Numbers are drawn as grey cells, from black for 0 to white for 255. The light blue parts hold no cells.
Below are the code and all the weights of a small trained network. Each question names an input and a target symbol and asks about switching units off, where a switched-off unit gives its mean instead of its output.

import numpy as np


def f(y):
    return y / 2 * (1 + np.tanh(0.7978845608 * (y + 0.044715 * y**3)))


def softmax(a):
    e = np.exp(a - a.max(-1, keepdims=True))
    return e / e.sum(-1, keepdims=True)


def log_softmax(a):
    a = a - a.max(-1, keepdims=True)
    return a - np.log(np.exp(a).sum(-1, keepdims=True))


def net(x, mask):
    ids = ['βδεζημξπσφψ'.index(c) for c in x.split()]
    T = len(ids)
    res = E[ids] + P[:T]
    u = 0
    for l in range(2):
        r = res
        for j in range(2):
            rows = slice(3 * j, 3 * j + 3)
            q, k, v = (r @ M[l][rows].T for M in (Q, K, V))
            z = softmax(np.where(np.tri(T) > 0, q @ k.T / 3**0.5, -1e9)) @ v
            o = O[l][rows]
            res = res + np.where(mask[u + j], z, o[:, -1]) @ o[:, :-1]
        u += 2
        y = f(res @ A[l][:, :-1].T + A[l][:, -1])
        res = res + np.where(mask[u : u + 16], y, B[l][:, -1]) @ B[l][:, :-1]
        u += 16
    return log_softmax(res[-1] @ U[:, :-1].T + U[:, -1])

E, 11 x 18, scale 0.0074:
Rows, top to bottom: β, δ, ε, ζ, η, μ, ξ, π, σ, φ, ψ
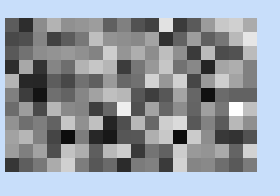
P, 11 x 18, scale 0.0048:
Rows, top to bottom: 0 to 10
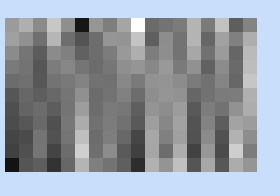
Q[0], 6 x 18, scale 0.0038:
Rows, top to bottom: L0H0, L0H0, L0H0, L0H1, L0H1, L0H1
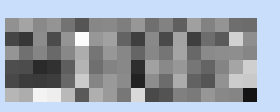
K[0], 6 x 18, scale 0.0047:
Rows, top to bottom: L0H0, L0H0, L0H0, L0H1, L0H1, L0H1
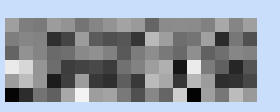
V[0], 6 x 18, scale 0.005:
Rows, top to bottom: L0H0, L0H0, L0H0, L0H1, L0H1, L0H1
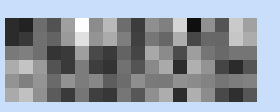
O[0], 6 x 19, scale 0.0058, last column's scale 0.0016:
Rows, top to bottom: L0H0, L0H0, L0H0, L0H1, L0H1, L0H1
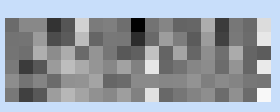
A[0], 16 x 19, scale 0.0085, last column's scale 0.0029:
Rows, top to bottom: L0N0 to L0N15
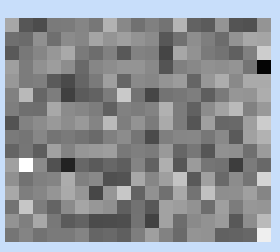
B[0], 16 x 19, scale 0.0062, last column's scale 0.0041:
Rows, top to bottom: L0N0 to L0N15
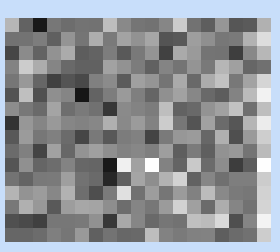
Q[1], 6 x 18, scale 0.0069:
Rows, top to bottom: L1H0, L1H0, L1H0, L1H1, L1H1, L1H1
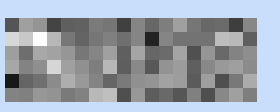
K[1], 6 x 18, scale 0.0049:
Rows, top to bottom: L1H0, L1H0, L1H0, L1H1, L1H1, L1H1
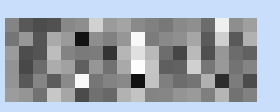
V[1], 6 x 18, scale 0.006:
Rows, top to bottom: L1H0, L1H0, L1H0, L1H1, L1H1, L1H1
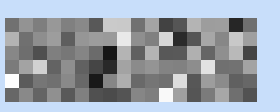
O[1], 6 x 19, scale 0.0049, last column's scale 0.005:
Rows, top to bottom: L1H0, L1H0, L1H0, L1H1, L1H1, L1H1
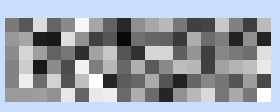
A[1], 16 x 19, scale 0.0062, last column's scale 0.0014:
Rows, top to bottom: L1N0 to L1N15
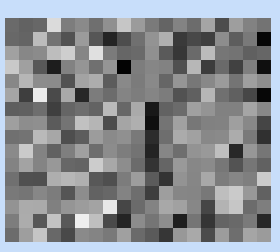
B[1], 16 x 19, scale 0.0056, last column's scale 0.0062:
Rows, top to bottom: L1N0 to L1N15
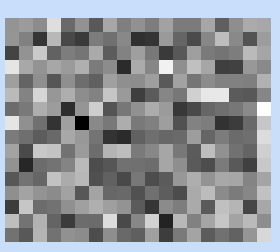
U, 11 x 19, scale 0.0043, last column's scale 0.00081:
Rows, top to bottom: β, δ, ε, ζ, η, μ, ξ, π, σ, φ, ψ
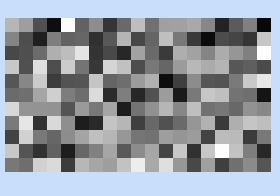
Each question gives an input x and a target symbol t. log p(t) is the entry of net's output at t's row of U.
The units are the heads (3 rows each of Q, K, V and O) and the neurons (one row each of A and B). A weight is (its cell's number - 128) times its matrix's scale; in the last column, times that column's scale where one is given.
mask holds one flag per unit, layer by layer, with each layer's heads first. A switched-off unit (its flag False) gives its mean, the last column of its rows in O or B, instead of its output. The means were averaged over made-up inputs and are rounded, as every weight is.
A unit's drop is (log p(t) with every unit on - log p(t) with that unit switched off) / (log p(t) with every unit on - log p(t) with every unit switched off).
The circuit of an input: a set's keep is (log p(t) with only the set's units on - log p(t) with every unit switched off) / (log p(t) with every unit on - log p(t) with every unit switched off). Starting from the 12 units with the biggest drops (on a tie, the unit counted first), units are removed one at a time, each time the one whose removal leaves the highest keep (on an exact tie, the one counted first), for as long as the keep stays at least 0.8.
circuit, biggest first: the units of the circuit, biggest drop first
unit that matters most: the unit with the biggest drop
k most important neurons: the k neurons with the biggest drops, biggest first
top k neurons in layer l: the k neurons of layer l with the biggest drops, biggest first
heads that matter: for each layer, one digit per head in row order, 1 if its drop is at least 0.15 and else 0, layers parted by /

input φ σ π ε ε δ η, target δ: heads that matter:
11 / 11
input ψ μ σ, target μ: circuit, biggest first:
L1H1, L0N0, L0N10, L1N5
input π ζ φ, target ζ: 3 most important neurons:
L1N9, L1N15, L0N12
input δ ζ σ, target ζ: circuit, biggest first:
L1H1, L1N5, L0N10
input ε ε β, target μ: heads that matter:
01 / 00
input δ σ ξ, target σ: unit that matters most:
L1H0
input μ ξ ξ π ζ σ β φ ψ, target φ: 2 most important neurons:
L1N14, L0N12
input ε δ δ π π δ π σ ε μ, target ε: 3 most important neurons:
L0N10, L0N14, L1N11
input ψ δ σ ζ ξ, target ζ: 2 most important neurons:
L0N12, L1N5
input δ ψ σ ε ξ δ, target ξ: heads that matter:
11 / 11
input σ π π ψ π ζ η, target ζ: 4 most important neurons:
L1N5, L0N12, L0N0, L0N9
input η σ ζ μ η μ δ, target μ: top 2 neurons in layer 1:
L1N1, L1N5
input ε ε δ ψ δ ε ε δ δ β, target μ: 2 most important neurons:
L1N12, L1N6
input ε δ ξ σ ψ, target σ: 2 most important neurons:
L1N13, L0N10
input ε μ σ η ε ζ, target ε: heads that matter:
01 / 10
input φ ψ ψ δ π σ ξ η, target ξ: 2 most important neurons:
L0N10, L1N3
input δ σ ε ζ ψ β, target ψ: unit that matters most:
L0H1
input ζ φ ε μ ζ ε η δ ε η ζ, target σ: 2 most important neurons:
L0N13, L1N13
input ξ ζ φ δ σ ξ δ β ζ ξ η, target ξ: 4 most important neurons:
L1N3, L0N12, L0N0, L0N5
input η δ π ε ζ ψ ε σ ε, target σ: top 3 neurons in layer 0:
L0N15, L0N10, L0N7
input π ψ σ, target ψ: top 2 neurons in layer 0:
L0N10, L0N2
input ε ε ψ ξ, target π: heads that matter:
00 / 00
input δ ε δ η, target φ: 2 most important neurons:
L0N4, L0N0
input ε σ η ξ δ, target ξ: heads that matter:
01 / 11
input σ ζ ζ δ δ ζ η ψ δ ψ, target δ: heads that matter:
01 / 11
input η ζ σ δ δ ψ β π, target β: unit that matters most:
L0H0
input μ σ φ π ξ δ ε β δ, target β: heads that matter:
11 / 10
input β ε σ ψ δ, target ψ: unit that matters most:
L0H1
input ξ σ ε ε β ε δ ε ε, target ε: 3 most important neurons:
L1N11, L0N7, L1N7
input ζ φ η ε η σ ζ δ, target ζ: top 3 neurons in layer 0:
L0N10, L0N14, L0N1
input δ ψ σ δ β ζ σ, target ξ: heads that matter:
01 / 10
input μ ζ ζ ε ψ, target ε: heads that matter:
00 / 10
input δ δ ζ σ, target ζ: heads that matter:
00 / 01
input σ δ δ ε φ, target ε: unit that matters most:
L0H0
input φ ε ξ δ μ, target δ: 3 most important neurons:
L1N10, L0N0, L0N5
